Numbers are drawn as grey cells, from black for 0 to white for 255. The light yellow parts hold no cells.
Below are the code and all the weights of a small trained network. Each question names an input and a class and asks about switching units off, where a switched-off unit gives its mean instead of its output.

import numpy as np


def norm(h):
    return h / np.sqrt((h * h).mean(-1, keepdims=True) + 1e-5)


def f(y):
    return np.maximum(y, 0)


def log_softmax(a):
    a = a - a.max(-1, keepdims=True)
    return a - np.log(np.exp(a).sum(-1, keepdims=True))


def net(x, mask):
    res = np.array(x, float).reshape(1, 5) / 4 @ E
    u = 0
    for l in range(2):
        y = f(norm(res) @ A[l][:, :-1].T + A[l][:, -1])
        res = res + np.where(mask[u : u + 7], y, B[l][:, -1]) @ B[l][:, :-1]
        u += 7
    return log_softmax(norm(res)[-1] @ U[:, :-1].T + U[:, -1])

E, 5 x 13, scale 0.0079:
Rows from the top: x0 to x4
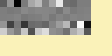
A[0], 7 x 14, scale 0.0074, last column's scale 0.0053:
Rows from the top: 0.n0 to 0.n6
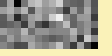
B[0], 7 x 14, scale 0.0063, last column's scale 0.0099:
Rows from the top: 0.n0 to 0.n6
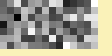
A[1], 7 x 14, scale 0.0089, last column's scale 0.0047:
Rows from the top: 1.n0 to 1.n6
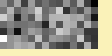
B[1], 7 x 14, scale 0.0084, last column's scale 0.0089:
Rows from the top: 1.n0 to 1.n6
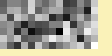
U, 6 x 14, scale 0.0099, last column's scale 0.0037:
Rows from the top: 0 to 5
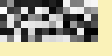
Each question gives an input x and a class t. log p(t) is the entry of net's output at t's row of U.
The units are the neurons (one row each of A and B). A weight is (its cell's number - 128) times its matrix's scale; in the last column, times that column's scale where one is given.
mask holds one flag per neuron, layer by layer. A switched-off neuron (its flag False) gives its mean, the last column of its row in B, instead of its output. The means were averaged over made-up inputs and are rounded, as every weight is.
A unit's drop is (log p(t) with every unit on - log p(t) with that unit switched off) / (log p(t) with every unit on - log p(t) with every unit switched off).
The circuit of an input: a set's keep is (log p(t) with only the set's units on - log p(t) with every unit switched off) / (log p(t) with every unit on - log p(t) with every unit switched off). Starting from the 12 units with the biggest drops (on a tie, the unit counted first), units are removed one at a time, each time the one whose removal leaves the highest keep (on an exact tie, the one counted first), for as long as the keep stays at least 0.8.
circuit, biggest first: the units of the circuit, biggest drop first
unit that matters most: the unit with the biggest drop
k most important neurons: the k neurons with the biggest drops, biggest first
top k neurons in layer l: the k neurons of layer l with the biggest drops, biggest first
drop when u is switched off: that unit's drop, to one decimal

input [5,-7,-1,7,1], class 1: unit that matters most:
1.n2
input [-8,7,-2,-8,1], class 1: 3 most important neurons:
1.n6; 0.n1; 1.n4
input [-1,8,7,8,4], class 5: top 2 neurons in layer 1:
1.n5; 1.n6
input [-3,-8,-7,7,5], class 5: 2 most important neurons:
1.n5; 0.n2
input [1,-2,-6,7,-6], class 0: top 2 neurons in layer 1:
1.n4; 1.n1
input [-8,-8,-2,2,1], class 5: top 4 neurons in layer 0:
0.n3; 0.n2; 0.n1; 0.n4
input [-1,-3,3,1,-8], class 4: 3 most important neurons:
0.n2; 0.n3; 1.n4
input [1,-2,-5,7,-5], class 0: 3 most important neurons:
1.n4; 0.n0; 1.n1
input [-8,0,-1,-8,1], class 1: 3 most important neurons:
1.n6; 0.n1; 1.n4
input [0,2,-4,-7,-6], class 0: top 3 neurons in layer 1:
1.n3; 1.n6; 1.n0
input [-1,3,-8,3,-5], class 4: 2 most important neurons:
0.n2; 0.n3
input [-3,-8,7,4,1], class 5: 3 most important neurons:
1.n5; 0.n3; 0.n1
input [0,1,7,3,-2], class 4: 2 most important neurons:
0.n2; 1.n0
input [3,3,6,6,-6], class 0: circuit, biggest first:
1.n4
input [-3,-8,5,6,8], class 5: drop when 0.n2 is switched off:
0.3
